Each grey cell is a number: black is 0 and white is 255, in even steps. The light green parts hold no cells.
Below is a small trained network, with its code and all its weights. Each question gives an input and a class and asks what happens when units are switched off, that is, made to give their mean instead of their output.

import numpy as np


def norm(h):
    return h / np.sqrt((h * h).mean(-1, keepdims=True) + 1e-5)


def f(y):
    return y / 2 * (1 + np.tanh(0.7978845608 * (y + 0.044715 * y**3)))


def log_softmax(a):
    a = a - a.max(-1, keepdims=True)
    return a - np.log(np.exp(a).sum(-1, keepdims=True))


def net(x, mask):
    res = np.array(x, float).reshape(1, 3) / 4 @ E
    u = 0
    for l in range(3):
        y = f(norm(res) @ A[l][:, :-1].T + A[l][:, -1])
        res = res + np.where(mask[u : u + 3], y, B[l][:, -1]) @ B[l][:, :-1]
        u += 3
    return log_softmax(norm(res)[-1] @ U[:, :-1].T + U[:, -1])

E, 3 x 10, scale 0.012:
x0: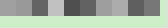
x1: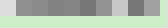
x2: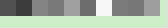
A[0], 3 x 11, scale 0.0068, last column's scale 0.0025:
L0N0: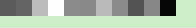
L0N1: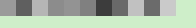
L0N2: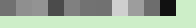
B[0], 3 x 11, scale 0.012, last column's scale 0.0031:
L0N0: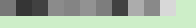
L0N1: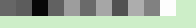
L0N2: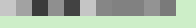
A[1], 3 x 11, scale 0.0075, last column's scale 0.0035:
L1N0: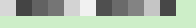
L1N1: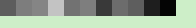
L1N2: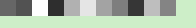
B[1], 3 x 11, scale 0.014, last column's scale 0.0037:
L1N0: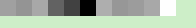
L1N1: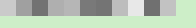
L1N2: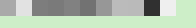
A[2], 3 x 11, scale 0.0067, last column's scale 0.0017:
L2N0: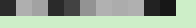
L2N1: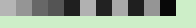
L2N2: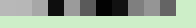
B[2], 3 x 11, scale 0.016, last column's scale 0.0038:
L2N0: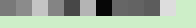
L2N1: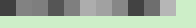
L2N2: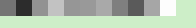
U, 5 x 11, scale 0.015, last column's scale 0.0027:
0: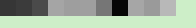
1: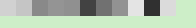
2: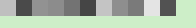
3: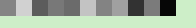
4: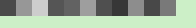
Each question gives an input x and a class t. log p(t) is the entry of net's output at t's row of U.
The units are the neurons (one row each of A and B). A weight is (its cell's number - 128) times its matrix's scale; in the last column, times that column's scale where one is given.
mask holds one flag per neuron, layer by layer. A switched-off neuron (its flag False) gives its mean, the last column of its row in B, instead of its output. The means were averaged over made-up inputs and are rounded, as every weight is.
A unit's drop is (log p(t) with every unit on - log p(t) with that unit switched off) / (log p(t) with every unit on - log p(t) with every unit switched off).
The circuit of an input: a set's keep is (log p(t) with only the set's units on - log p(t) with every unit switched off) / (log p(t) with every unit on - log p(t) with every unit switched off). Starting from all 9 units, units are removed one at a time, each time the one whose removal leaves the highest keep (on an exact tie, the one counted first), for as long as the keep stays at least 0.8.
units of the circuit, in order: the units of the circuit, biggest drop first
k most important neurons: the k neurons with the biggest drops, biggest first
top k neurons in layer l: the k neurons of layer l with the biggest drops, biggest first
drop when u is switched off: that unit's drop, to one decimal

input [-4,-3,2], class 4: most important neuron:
L2N0
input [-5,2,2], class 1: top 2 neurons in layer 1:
L1N2; L1N0
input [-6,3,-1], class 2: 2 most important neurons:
L0N1; L1N0
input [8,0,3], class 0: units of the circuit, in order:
L0N0; L1N0
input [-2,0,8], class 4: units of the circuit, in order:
L1N2; L2N0
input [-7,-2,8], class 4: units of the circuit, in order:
L2N0; L1N2
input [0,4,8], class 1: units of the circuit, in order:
L1N2; L0N1
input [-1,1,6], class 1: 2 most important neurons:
L1N2; L0N1
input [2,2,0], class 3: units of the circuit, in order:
L0N1; L1N0; L1N1
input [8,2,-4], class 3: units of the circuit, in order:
L2N1; L1N0
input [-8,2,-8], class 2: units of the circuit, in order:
L1N0; L2N2
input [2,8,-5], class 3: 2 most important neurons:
L2N1; L0N0
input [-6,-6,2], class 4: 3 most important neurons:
L2N0; L1N2; L0N0
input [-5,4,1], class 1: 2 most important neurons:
L1N2; L0N0
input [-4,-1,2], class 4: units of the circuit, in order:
L2N0
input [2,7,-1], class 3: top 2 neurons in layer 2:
L2N1; L2N2
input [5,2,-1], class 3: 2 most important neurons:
L1N0; L2N1
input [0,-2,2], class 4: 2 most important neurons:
L0N1; L2N0
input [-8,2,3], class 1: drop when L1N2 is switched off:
1.0
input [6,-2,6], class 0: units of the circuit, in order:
L0N0
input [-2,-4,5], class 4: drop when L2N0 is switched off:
0.1
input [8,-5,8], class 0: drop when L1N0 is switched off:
0.2
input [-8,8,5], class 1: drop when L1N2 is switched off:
0.7
